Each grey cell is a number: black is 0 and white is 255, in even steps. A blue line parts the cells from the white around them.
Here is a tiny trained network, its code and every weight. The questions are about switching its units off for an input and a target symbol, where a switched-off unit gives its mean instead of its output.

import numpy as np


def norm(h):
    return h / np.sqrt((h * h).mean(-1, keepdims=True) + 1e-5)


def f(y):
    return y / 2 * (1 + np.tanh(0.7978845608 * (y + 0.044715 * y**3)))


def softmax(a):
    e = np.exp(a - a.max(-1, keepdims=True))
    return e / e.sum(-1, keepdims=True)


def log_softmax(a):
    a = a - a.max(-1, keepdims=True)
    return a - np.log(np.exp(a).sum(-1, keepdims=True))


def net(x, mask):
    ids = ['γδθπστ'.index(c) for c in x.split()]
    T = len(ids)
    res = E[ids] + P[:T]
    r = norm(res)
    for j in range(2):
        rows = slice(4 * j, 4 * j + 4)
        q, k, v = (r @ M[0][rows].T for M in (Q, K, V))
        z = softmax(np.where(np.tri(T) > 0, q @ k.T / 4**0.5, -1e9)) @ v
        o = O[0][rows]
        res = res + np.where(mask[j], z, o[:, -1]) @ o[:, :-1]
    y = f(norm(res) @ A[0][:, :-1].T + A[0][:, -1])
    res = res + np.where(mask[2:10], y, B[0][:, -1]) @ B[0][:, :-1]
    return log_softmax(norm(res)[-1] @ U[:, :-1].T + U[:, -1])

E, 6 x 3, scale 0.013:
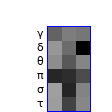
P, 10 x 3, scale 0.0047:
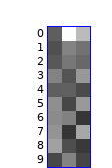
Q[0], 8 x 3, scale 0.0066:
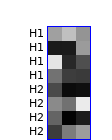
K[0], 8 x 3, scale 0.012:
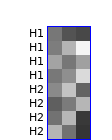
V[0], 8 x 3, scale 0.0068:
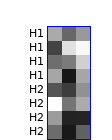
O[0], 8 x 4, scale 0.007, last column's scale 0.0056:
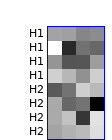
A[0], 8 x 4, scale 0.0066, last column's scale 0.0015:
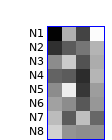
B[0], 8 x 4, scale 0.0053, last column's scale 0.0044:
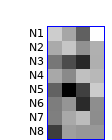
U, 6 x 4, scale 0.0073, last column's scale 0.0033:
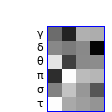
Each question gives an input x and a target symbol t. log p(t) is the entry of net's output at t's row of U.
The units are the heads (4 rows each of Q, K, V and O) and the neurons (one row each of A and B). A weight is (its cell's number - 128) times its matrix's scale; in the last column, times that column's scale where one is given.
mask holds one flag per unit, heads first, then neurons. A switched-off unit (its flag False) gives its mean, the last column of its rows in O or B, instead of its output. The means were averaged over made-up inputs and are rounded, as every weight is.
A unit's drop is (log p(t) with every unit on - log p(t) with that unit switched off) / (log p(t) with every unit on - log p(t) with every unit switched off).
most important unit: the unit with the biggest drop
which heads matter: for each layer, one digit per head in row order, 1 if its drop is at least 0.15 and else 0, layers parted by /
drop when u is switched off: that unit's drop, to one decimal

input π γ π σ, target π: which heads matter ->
10
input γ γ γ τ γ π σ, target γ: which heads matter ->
01
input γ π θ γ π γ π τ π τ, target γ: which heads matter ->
11
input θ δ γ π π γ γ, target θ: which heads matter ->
10
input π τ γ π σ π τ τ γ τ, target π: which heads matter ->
01
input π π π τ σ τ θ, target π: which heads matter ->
11
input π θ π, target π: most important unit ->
H2
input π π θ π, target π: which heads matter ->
00
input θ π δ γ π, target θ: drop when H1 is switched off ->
0.5
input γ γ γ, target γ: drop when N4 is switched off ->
0.0
